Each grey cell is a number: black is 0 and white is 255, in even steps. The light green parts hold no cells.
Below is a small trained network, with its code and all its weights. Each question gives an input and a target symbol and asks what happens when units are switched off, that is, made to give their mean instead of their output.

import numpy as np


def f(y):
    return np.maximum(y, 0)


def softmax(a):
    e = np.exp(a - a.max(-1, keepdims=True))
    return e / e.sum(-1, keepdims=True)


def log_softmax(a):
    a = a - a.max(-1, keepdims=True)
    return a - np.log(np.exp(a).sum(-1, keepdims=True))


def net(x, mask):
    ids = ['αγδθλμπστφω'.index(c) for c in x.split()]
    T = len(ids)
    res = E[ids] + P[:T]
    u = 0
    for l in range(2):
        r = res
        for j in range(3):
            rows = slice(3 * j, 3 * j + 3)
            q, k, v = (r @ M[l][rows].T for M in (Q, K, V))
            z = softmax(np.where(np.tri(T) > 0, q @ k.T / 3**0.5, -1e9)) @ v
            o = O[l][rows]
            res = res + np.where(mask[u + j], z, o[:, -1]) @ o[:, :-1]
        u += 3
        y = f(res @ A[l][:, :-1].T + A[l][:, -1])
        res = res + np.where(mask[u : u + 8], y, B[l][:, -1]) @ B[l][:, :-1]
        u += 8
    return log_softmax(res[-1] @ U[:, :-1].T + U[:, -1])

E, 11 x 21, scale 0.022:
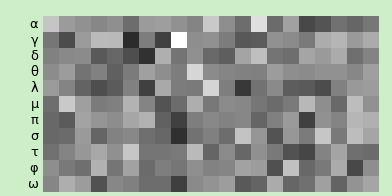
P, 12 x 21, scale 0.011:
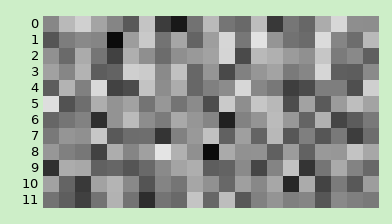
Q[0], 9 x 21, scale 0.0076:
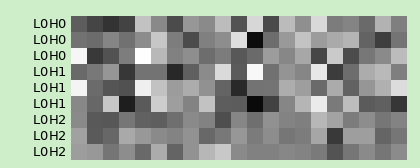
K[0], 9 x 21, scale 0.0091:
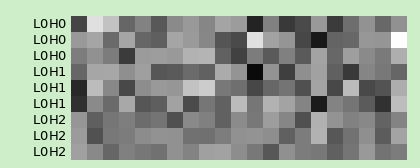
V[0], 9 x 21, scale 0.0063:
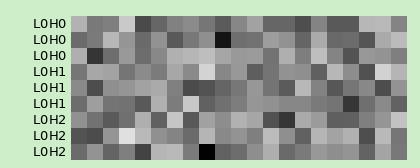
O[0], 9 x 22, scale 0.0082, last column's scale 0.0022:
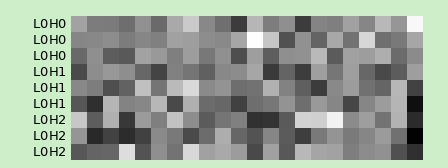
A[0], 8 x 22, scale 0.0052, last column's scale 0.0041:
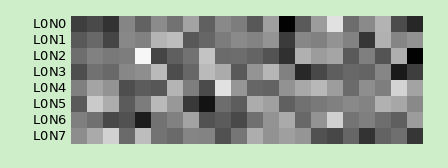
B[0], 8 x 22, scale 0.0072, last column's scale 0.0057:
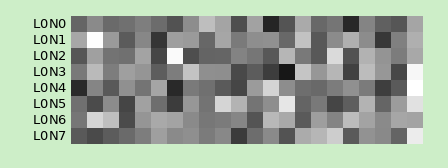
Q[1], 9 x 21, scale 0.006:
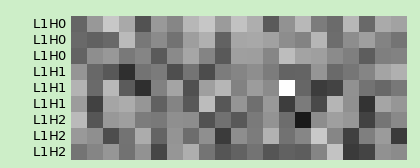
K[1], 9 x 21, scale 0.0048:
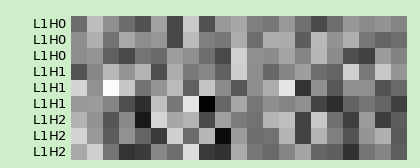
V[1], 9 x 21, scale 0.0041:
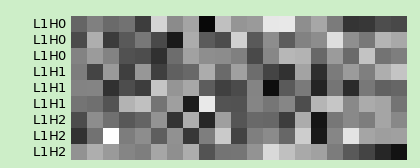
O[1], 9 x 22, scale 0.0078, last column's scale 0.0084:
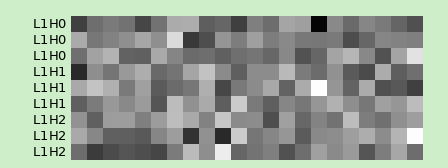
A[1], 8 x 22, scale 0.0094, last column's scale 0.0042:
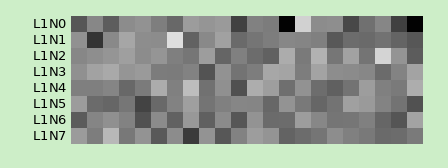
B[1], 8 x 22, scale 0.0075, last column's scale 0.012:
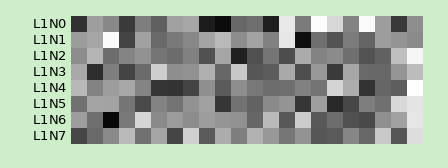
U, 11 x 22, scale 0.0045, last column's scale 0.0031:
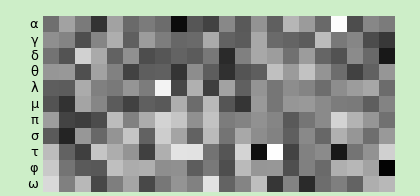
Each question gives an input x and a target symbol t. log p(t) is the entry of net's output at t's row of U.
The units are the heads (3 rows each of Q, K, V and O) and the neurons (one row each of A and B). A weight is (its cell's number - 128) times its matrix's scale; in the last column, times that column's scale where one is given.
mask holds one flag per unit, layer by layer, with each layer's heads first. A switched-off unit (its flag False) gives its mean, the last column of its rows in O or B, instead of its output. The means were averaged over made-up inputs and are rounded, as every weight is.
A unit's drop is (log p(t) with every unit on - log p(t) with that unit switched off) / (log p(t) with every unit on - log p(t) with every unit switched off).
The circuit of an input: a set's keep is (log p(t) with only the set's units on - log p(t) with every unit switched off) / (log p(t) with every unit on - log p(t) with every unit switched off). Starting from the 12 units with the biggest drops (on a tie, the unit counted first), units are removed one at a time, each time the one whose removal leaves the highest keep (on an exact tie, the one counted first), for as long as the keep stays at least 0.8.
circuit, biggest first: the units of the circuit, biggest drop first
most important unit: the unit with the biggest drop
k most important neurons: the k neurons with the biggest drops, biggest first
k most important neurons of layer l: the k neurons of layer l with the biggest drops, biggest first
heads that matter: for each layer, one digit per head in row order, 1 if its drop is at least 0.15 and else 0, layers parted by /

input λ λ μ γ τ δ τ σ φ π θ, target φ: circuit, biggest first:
[L1H2; L0H1]
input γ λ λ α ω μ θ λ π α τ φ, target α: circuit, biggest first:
[L1H2; L0H0]
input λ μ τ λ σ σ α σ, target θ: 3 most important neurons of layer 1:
[L1N0; L1N4; L1N6]
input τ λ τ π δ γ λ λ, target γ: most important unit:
L0H1
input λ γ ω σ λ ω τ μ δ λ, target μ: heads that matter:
110 / 010
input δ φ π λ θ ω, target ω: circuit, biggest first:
[L0N5; L0N3]
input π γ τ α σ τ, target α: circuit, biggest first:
[L1H2; L0H0; L1N6]
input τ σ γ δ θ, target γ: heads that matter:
010 / 010
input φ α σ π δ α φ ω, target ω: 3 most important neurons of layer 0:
[L0N5; L0N3; L0N7]
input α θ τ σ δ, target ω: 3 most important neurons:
[L1N5; L0N6; L1N2]
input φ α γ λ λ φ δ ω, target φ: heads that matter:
110 / 011
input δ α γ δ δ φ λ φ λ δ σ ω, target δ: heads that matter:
110 / 011
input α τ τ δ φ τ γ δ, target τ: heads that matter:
111 / 110
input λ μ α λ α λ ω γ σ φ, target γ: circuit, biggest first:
[L0H1; L1H1]
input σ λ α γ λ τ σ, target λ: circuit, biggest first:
[L0H1; L0H0; L1H1; L1N2]
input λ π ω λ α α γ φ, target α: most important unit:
L0H0
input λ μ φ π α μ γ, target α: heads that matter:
100 / 000
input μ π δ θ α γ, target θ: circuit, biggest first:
[L0H0; L1N2; L0N2]
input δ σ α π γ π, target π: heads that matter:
110 / 010
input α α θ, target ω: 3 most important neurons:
[L1N5; L0N7; L1N2]
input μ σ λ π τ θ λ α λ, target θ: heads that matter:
001 / 011
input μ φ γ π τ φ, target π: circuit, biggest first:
[L0H1; L1H1; L1N4]
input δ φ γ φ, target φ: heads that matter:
010 / 001
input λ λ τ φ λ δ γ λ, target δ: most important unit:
L1H2
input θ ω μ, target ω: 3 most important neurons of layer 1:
[L1N5; L1N2; L1N7]
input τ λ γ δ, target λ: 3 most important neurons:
[L1N2; L1N4; L1N6]
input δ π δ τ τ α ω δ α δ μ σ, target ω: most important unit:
L0N5
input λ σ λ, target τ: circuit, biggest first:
[L0H2; L1H2; L1N6; L1H1]
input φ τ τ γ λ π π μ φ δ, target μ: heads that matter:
110 / 010
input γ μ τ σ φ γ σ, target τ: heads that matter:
011 / 110
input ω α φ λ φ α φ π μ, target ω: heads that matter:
000 / 011
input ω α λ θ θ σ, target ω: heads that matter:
000 / 010
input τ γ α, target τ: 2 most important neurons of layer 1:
[L1N2; L1N5]
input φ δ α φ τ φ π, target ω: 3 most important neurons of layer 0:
[L0N3; L0N7; L0N5]
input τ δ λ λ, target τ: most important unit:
L0N3
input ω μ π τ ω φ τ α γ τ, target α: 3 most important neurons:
[L1N2; L1N6; L1N4]
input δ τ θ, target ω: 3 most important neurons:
[L0N3; L1N5; L1N2]
